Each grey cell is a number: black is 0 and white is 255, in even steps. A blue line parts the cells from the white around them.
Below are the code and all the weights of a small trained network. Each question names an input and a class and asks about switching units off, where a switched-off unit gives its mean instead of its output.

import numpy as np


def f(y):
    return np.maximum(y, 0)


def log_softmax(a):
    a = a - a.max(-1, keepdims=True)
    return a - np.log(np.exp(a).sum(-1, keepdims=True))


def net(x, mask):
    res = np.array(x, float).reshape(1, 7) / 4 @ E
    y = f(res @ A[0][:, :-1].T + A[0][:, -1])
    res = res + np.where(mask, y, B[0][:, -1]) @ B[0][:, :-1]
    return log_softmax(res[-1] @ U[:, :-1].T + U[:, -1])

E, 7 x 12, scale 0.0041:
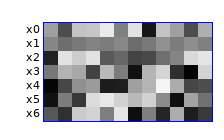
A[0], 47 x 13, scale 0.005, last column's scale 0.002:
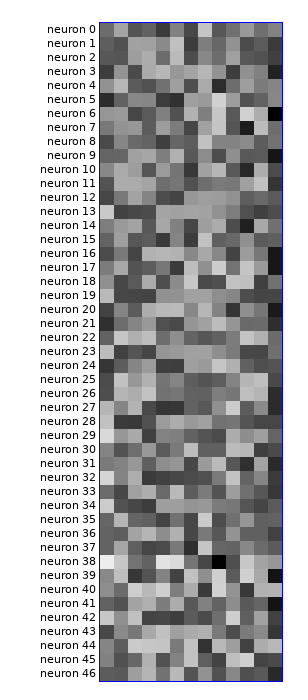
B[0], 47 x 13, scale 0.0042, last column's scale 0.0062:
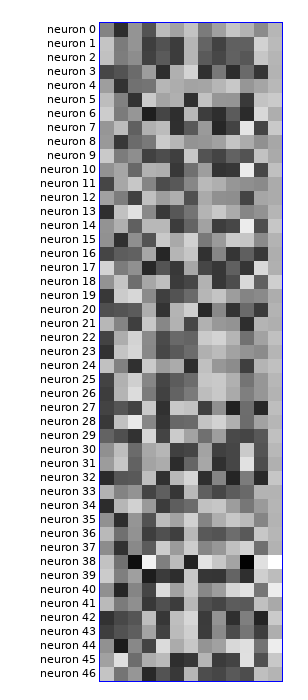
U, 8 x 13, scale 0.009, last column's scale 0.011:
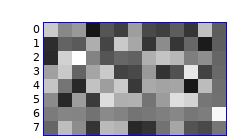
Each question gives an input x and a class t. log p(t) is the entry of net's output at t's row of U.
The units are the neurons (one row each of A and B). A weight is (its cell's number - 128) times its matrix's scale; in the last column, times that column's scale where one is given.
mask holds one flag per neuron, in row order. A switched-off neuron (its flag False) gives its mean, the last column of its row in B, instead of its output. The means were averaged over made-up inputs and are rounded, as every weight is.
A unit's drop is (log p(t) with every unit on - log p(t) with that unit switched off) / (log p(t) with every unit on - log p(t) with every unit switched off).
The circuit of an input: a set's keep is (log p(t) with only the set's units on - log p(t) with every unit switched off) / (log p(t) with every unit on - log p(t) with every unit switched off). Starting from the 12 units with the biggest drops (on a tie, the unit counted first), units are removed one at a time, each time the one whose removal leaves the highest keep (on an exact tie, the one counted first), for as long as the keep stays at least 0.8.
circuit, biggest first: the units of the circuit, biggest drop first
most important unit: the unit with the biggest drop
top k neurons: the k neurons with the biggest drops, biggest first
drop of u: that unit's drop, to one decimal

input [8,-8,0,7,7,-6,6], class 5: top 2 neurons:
neuron 40; neuron 44
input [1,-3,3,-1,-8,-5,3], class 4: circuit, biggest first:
neuron 38
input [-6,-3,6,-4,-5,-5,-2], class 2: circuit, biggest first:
neuron 22; neuron 25
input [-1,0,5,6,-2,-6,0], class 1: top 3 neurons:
neuron 42; neuron 32; neuron 27
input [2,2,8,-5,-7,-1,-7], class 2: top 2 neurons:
neuron 22; neuron 25
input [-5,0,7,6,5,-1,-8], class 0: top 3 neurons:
neuron 39; neuron 17; neuron 6
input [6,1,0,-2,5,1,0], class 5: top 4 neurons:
neuron 38; neuron 44; neuron 40; neuron 29
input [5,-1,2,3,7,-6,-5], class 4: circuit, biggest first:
neuron 5; neuron 24
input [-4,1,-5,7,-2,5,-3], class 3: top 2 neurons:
neuron 7; neuron 14
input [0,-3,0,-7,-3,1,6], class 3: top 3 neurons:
neuron 45; neuron 18; neuron 30
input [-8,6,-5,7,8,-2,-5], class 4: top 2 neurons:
neuron 5; neuron 24
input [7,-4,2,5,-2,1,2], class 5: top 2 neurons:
neuron 40; neuron 44
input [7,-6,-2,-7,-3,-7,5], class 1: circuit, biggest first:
neuron 42; neuron 32
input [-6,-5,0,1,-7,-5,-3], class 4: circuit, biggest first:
neuron 38
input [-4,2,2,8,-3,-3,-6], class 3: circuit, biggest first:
neuron 10; neuron 7
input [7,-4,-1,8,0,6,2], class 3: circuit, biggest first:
neuron 7; neuron 14
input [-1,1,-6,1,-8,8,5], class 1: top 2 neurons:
neuron 20; neuron 16
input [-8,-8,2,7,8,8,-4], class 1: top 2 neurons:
neuron 3; neuron 20
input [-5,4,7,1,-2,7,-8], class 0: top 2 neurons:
neuron 39; neuron 6
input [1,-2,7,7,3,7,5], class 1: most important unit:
neuron 20
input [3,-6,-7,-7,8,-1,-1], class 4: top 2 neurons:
neuron 24; neuron 5
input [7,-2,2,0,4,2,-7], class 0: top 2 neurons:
neuron 39; neuron 17
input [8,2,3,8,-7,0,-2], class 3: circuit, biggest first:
neuron 7; neuron 14
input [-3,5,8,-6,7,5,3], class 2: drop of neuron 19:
-0.1
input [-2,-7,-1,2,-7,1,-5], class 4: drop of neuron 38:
0.9
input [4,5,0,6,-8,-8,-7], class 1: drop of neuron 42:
0.3
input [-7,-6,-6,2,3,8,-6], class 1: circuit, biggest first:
neuron 3
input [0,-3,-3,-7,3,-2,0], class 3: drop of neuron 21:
0.0
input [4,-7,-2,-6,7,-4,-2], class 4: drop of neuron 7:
0.1
